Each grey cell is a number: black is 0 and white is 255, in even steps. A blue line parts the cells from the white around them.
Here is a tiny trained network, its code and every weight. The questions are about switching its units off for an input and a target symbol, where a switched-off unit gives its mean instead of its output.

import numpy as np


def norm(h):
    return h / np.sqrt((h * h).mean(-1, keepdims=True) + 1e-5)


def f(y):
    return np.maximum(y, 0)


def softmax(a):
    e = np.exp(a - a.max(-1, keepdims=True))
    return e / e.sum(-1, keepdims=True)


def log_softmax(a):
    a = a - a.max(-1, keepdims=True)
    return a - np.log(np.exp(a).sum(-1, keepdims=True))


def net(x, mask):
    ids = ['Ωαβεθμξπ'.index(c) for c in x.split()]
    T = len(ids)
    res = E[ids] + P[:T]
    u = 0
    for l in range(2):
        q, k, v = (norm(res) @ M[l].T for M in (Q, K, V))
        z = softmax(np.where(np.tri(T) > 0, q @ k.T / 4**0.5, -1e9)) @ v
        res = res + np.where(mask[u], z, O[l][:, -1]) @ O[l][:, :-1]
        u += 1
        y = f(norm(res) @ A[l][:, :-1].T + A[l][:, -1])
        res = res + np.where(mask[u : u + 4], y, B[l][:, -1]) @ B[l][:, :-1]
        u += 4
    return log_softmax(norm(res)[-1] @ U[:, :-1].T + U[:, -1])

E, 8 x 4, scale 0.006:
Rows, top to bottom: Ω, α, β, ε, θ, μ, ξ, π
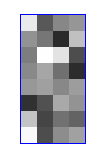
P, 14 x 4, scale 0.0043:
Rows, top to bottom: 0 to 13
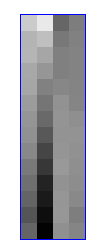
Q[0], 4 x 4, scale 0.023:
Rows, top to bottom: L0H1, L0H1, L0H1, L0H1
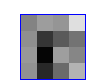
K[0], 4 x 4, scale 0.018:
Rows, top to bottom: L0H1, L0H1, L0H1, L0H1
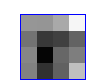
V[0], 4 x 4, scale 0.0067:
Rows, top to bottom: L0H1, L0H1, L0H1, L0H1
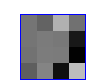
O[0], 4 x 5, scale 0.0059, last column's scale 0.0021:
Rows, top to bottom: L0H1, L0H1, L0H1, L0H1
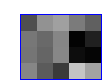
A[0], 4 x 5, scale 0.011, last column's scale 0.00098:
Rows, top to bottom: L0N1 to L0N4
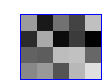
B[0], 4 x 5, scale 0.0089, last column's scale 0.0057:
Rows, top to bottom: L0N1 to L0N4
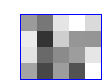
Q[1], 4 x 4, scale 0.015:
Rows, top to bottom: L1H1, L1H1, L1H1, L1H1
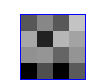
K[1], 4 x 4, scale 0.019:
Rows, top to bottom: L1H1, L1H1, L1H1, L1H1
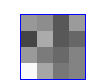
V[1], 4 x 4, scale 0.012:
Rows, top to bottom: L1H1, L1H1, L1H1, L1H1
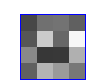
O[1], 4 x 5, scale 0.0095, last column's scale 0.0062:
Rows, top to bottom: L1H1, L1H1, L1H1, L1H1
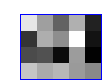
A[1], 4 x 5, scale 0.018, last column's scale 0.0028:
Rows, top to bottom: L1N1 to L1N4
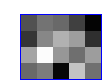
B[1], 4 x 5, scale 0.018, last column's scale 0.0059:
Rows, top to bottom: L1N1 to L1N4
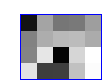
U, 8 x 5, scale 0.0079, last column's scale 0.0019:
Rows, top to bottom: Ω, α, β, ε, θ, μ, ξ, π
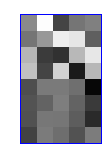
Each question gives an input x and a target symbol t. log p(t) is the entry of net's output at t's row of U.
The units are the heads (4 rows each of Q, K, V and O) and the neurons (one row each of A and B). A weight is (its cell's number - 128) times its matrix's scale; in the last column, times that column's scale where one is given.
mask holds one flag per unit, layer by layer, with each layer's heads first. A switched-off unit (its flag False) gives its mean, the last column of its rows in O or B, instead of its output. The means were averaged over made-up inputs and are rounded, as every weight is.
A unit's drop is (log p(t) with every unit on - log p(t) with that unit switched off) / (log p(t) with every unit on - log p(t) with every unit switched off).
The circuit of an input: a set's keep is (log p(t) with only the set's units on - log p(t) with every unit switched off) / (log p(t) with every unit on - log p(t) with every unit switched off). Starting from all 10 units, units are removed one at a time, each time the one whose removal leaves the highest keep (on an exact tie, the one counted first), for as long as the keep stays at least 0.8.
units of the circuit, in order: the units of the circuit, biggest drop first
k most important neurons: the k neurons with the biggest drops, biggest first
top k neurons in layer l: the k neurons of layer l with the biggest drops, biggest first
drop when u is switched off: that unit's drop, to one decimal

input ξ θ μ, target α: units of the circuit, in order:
[L0H1; L1H1; L1N2]
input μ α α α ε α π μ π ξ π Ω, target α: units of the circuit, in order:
[L0N1; L0H1; L1N4]
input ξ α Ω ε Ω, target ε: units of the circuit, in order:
[L0H1; L1N3; L1H1]
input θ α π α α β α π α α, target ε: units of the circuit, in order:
[L1N3]
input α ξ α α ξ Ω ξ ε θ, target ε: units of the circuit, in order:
[L1N3; L0H1; L1H1]
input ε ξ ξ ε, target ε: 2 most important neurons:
[L0N2; L1N3]
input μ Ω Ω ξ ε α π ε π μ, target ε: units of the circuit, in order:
[L0H1; L1N3; L1H1]
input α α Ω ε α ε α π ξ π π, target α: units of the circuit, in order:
[L0N1; L0H1; L1N4]
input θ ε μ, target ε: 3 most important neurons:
[L0N3; L0N2; L1N3]
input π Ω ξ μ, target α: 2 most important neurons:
[L0N4; L1N3]
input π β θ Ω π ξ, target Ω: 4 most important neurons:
[L1N3; L0N4; L0N3; L1N4]
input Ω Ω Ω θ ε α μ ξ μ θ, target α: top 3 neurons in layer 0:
[L0N1; L0N4; L0N2]
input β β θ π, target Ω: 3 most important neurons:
[L1N3; L1N4; L0N1]
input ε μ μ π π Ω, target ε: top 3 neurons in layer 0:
[L0N3; L0N2; L0N1]
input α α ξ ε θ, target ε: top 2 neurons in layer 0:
[L0N4; L0N3]
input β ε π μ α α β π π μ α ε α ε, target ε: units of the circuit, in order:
[L0H1]
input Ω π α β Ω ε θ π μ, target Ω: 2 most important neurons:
[L0N3; L1N3]
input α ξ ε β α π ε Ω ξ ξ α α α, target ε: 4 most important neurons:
[L0N4; L0N3; L1N3; L1N4]
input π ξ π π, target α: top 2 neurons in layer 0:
[L0N4; L0N1]
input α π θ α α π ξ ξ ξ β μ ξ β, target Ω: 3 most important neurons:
[L1N3; L0N4; L1N4]
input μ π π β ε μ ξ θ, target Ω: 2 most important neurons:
[L0N3; L1N3]
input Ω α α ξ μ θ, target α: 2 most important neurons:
[L0N4; L0N1]
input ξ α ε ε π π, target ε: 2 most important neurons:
[L1N3; L0N2]
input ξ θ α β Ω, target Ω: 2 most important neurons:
[L1N3; L1N4]
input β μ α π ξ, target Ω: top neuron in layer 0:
[L0N3]
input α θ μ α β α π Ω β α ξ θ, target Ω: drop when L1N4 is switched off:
0.3
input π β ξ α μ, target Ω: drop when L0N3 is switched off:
-0.2
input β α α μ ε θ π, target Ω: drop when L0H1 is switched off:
0.2
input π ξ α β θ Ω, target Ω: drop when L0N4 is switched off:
0.1
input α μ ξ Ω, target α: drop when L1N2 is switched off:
0.1
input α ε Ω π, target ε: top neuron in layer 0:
[L0N4]
